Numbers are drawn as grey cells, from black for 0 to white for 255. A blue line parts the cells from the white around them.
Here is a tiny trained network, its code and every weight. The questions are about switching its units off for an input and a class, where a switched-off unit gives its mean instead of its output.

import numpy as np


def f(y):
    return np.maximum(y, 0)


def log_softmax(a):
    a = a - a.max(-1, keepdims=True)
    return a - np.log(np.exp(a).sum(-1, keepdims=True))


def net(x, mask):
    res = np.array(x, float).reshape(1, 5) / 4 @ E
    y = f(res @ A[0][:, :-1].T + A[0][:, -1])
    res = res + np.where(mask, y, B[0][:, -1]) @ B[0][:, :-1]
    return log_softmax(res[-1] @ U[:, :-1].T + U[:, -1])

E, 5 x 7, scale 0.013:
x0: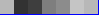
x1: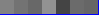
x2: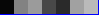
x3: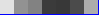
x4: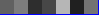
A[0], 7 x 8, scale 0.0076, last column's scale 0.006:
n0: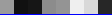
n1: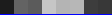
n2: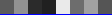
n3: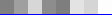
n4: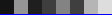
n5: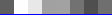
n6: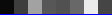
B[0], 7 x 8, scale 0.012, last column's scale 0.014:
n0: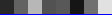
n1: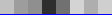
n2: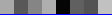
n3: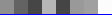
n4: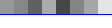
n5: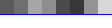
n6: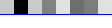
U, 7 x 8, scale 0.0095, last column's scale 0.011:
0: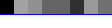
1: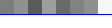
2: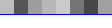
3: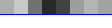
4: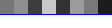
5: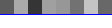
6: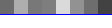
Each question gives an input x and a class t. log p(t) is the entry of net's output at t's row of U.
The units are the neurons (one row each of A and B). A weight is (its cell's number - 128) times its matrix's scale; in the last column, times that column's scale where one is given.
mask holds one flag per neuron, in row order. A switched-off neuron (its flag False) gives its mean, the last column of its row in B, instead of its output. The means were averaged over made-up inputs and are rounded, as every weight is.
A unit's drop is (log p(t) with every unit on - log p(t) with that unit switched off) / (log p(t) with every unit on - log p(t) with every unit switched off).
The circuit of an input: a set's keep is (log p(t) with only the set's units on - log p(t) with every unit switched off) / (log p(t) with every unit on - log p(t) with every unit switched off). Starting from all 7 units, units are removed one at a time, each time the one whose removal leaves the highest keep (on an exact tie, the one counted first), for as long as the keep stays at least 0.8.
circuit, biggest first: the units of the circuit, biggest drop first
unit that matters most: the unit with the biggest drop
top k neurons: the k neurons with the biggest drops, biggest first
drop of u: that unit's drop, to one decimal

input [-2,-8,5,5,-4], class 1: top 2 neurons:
(n3 n1)
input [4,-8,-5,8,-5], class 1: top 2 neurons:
(n1 n6)
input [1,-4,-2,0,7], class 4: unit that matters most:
n2
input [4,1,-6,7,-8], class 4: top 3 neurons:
(n6 n1 n3)
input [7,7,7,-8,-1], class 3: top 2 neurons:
(n1 n5)
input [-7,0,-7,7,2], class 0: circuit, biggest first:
(n6 n1)
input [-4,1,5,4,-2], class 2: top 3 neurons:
(n6 n0 n1)
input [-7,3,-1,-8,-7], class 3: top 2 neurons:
(n1 n0)
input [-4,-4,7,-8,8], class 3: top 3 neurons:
(n1 n4 n3)
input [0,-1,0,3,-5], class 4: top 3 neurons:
(n1 n6 n3)
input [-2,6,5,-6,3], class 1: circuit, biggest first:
(n4 n6)
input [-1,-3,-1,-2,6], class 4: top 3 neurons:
(n2 n6 n4)
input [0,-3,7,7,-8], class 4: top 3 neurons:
(n3 n1 n0)
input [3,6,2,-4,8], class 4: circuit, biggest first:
(n4)
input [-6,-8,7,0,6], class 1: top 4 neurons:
(n4 n0 n6 n2)
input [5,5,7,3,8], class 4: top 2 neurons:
(n4 n2)
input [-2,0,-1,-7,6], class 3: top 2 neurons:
(n1 n3)
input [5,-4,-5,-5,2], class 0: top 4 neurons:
(n0 n6 n3 n4)
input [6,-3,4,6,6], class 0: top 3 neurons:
(n0 n3 n1)
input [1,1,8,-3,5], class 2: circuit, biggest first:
(n6)
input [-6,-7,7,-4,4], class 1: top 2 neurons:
(n4 n0)
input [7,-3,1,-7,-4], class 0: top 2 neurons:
(n0 n4)
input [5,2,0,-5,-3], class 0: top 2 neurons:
(n0 n4)
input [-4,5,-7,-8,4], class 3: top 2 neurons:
(n1 n6)
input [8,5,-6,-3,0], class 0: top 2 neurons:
(n0 n6)
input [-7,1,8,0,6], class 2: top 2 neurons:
(n6 n0)
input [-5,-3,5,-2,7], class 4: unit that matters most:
n4
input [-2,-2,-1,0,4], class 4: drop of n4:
0.2
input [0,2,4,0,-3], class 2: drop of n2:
0.1
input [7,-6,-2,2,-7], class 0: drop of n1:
0.1
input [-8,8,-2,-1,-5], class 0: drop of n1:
0.0
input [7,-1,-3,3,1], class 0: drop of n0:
0.6
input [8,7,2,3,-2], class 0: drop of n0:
0.7
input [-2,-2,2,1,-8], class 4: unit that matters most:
n3
